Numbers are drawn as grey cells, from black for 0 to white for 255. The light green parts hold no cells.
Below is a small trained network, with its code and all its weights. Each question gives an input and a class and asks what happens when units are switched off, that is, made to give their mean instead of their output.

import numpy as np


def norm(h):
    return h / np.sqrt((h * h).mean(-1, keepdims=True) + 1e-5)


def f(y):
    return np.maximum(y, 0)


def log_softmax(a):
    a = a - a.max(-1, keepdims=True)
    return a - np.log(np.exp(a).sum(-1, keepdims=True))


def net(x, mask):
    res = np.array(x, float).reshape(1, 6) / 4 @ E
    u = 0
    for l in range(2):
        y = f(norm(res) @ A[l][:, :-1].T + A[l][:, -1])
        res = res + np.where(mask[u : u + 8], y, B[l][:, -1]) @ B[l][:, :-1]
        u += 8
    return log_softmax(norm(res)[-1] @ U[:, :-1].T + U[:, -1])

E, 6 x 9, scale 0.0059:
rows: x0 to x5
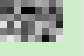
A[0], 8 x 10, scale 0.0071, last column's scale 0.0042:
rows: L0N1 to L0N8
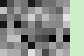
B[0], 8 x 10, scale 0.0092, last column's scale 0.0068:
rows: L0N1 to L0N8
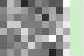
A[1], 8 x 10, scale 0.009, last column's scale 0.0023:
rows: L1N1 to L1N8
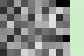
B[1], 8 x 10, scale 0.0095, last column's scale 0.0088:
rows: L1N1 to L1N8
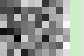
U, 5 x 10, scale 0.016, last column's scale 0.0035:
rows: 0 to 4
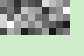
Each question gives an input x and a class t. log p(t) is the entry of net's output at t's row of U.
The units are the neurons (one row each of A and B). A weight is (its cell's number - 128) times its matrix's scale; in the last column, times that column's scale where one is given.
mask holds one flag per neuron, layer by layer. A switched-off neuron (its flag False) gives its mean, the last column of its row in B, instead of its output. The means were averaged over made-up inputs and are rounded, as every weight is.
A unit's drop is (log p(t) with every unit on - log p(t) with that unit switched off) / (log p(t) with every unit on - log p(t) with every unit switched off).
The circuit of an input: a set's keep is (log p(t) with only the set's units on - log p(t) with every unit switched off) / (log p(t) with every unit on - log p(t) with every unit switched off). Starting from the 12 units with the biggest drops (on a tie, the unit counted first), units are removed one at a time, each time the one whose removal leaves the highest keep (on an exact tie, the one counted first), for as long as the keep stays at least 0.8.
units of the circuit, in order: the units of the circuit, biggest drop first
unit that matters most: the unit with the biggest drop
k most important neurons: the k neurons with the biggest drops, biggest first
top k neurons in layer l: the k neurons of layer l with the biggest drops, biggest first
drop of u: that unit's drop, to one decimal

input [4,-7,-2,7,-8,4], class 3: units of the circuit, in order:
L0N8
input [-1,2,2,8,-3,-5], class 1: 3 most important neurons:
L0N6; L1N1; L1N6
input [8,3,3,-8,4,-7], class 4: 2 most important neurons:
L0N1; L0N6
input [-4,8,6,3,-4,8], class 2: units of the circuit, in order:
L0N6; L1N3
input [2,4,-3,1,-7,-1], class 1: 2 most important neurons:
L1N1; L0N4
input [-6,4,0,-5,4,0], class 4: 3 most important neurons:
L0N1; L0N4; L0N3
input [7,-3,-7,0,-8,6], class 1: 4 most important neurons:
L1N5; L0N1; L0N4; L0N5
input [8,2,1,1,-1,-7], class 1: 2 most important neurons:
L1N1; L0N6
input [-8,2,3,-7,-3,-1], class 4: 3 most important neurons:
L0N6; L0N1; L0N4
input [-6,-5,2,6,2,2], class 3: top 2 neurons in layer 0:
L0N8; L0N6
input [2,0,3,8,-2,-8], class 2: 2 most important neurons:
L1N3; L0N8
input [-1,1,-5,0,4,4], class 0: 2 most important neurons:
L0N6; L1N2
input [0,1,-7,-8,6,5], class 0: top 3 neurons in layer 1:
L1N2; L1N1; L1N3
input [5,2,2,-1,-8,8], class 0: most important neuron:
L0N6
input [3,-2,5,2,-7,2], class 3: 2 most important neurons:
L0N6; L1N3
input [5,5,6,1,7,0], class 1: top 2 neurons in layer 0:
L0N4; L0N1
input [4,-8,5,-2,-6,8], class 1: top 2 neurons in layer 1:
L1N5; L1N7
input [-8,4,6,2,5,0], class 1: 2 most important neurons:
L0N4; L1N1
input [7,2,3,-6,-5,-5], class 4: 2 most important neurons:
L0N1; L0N6
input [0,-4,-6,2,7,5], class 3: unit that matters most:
L0N8
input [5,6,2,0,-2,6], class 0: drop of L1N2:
0.2
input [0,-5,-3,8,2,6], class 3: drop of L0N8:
0.1
